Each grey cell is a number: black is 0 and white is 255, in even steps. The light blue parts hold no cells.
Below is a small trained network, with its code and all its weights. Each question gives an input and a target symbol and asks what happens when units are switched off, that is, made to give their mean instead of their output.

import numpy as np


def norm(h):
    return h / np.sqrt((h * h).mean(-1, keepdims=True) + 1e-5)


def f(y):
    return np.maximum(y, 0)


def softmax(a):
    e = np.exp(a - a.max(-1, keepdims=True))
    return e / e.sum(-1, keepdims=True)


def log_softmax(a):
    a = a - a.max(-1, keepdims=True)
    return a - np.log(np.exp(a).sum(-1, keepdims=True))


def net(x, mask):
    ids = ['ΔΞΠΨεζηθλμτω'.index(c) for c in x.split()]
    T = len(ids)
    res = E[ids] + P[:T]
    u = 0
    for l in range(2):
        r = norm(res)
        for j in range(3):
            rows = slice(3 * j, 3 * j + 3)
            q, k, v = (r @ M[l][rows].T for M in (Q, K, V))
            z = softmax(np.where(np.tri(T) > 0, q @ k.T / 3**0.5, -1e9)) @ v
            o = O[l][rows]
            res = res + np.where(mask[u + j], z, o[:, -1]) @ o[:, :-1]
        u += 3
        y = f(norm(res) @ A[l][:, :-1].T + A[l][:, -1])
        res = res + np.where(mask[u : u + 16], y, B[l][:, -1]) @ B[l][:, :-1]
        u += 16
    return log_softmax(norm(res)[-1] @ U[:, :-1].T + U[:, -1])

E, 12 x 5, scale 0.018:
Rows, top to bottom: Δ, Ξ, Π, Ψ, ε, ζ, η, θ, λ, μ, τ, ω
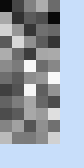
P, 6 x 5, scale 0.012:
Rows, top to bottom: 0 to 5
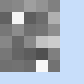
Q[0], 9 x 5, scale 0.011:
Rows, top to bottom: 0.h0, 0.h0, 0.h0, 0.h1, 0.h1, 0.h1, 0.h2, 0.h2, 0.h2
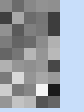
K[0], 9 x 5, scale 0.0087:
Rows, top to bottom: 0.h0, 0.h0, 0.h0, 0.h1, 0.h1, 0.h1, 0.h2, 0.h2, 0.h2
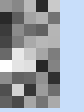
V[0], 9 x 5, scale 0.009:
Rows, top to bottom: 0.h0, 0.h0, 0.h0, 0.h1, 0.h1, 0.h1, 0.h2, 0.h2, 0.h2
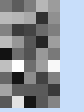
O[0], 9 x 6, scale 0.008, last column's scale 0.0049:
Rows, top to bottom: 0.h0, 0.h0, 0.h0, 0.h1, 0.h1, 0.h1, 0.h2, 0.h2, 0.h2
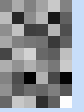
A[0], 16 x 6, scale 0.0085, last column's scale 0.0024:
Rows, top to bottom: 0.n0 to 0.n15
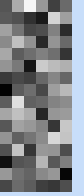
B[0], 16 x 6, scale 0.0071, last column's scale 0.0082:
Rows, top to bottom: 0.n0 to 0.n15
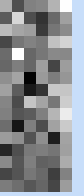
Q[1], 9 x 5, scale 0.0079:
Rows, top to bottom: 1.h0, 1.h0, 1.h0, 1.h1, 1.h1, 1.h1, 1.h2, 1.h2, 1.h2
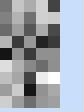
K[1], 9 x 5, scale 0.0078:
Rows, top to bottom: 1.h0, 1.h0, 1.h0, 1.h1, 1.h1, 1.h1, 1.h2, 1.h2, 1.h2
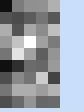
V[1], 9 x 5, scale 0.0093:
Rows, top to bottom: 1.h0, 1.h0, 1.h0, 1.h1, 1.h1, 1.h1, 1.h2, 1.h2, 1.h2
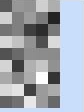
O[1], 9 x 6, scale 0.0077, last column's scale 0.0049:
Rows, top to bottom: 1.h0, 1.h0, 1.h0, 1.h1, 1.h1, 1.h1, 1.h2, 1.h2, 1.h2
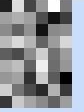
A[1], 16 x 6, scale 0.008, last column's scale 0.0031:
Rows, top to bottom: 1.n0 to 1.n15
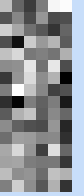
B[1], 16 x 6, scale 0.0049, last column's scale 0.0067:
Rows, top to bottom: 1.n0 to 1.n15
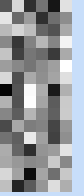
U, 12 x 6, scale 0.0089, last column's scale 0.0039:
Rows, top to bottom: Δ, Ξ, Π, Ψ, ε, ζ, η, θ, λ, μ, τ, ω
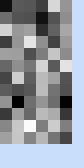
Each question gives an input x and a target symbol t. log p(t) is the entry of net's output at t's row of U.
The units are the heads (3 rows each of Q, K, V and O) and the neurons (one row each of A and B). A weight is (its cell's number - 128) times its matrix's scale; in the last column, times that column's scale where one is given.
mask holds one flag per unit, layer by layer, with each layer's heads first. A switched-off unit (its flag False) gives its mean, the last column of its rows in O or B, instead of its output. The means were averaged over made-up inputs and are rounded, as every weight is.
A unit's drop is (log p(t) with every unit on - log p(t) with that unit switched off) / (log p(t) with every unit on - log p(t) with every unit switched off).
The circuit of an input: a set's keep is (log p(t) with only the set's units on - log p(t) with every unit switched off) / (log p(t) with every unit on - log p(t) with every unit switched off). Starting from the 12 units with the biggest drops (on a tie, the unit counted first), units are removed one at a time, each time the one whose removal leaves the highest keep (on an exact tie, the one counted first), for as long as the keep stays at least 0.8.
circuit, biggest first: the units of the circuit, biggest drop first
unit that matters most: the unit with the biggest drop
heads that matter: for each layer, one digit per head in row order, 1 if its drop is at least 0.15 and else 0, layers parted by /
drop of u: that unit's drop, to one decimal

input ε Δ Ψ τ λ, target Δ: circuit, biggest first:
0.h0, 1.h0
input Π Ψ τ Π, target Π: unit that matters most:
0.h1
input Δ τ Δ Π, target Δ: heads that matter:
000 / 110
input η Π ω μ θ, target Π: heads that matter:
110 / 110
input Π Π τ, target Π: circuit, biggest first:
0.h1, 1.h0
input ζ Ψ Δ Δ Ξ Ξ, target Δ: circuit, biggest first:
0.h0, 0.h1
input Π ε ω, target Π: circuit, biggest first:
1.h0, 0.h1
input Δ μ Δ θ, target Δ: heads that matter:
111 / 100
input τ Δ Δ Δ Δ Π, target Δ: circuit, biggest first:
0.h0, 1.h1
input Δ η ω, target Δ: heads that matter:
011 / 110
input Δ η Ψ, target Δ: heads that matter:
100 / 000
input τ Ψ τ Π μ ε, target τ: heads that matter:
001 / 000
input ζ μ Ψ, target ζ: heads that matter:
001 / 000
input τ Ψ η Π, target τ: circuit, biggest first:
0.h2
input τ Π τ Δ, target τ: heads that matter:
001 / 010
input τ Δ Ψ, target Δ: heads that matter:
100 / 100
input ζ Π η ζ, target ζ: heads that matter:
001 / 000
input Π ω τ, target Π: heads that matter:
010 / 100
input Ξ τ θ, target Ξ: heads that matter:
001 / 100
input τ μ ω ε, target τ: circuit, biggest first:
0.h2
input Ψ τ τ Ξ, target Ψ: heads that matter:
100 / 001
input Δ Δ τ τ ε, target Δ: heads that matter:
000 / 000
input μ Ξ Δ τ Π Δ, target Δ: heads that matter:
100 / 000
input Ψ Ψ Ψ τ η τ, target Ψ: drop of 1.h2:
0.4
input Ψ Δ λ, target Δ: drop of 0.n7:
0.4
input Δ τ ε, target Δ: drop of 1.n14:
0.0
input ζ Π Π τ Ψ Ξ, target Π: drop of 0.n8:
0.1
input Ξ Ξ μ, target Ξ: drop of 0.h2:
0.3
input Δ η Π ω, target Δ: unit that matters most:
1.h1
